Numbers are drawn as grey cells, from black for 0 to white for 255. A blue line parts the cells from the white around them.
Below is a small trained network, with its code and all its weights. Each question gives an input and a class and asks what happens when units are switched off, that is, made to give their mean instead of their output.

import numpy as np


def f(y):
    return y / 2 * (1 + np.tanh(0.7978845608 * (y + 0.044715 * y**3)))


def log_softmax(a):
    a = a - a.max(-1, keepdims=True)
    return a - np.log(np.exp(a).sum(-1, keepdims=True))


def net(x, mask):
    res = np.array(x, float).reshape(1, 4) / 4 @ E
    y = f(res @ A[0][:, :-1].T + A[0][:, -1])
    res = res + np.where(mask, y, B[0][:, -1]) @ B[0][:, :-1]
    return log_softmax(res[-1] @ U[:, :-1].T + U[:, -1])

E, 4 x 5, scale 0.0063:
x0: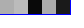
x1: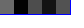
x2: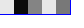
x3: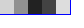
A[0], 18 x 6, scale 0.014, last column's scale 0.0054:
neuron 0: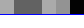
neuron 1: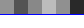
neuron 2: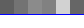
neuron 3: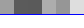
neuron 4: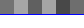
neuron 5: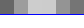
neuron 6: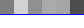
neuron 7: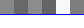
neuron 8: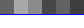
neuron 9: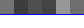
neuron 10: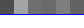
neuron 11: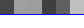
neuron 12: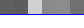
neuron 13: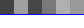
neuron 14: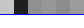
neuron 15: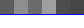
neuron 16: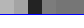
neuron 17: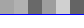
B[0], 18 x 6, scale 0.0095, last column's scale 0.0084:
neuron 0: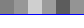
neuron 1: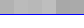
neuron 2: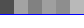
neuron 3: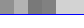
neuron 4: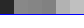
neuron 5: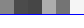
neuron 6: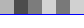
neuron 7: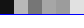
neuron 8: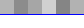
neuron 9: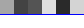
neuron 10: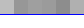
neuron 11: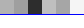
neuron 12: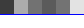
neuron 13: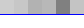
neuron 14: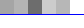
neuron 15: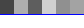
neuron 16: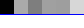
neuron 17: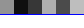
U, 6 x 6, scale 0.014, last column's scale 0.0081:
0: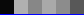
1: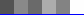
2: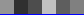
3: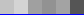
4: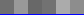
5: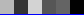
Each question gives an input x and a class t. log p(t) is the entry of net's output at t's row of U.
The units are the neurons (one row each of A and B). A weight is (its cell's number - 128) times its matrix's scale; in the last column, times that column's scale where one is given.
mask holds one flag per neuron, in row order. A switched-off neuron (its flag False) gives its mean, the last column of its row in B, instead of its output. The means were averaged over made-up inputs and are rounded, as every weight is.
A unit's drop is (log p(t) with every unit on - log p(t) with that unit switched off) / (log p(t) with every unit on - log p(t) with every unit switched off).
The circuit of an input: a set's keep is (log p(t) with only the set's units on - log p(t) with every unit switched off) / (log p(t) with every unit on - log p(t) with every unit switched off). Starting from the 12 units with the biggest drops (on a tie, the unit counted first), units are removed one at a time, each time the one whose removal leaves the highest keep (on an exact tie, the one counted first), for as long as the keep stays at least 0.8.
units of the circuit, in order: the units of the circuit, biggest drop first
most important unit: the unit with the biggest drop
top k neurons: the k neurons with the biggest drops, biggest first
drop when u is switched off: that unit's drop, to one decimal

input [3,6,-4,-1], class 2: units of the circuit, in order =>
neuron 9; neuron 7
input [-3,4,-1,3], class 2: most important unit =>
neuron 9
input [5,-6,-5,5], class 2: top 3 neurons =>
neuron 17; neuron 6; neuron 7
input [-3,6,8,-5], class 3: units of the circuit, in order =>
neuron 14; neuron 1
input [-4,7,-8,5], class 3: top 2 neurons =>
neuron 13; neuron 17
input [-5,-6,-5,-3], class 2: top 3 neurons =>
neuron 5; neuron 6; neuron 16
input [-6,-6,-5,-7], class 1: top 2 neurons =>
neuron 12; neuron 5
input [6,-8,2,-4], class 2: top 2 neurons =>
neuron 6; neuron 5
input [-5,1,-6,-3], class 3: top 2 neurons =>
neuron 11; neuron 16
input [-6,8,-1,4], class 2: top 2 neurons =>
neuron 9; neuron 16
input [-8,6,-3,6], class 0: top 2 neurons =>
neuron 7; neuron 2
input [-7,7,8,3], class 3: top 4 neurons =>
neuron 14; neuron 1; neuron 3; neuron 16
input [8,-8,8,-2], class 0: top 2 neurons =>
neuron 16; neuron 4
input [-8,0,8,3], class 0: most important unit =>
neuron 7
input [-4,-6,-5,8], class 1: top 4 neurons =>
neuron 7; neuron 17; neuron 6; neuron 9
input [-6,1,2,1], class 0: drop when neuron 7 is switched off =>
0.3
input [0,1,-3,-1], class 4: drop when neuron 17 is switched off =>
0.1
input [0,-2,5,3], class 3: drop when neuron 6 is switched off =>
0.0
